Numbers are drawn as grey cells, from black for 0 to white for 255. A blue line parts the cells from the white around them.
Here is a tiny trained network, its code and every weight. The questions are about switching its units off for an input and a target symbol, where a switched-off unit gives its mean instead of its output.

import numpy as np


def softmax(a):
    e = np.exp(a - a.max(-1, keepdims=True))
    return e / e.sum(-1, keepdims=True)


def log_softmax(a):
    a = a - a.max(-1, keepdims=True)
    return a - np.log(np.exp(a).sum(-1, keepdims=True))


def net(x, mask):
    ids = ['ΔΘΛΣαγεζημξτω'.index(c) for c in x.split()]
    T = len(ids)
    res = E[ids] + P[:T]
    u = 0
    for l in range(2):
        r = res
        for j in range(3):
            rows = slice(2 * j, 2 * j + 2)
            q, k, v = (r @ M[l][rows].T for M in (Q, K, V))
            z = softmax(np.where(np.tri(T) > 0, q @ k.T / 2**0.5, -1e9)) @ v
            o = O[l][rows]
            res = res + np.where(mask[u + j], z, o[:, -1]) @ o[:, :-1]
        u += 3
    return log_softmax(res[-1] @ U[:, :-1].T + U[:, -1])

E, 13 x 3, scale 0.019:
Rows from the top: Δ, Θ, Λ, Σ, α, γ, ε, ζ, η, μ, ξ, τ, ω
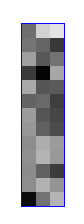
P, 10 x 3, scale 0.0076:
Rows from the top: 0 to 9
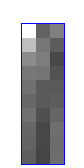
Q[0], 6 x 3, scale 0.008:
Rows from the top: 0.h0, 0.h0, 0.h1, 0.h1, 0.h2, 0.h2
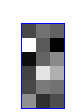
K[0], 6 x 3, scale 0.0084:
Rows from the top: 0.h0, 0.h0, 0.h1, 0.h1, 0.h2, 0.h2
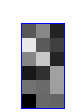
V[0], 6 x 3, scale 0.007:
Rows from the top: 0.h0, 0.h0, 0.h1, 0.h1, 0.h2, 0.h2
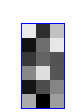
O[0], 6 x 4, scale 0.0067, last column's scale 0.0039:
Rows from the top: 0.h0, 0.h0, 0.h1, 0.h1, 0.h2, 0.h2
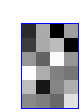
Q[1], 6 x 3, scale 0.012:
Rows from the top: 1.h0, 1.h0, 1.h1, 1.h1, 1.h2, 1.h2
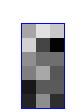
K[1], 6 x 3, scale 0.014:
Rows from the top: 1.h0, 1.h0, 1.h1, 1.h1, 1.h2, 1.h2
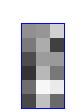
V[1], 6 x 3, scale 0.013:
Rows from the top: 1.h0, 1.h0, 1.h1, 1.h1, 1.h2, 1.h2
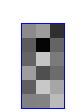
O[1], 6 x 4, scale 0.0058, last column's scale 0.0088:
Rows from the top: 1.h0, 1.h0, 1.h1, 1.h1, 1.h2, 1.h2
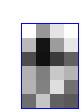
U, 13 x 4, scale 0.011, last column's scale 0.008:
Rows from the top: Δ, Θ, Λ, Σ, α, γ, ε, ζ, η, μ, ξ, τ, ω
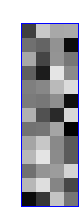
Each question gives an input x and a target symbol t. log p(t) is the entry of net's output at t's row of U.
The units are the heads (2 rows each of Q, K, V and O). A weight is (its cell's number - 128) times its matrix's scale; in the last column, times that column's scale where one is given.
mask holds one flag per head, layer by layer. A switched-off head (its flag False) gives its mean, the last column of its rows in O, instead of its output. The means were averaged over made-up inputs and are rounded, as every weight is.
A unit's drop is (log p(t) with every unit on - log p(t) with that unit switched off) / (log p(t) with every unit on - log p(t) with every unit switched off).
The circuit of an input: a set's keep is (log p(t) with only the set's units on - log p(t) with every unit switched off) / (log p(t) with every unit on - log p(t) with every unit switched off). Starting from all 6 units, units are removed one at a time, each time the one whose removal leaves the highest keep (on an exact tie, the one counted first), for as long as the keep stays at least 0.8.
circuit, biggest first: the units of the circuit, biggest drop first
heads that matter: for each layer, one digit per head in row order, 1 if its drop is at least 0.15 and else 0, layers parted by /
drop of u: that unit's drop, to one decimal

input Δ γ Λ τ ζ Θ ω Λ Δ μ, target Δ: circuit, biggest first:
1.h0; 0.h0
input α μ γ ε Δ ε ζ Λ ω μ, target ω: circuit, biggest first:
1.h0; 0.h0; 0.h1
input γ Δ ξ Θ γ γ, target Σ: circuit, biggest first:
1.h2; 1.h0; 0.h0
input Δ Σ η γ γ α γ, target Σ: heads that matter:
101 / 101
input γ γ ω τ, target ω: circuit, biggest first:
1.h0; 0.h0; 0.h1
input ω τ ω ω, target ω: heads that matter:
100 / 100
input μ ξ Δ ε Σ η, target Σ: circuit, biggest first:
0.h1; 1.h0; 0.h2
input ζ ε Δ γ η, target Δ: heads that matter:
101 / 100
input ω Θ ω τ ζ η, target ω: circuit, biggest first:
1.h0; 0.h0
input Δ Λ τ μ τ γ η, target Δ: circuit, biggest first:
1.h0; 0.h2
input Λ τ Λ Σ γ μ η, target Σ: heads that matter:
111 / 100
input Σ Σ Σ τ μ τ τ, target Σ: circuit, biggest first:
0.h1; 1.h0
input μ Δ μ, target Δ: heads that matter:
101 / 110
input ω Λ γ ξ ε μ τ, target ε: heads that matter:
100 / 101
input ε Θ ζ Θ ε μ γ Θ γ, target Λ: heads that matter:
100 / 100
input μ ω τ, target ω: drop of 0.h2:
0.1
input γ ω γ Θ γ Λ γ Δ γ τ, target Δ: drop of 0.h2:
0.0
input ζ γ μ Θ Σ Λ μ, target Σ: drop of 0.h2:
0.2
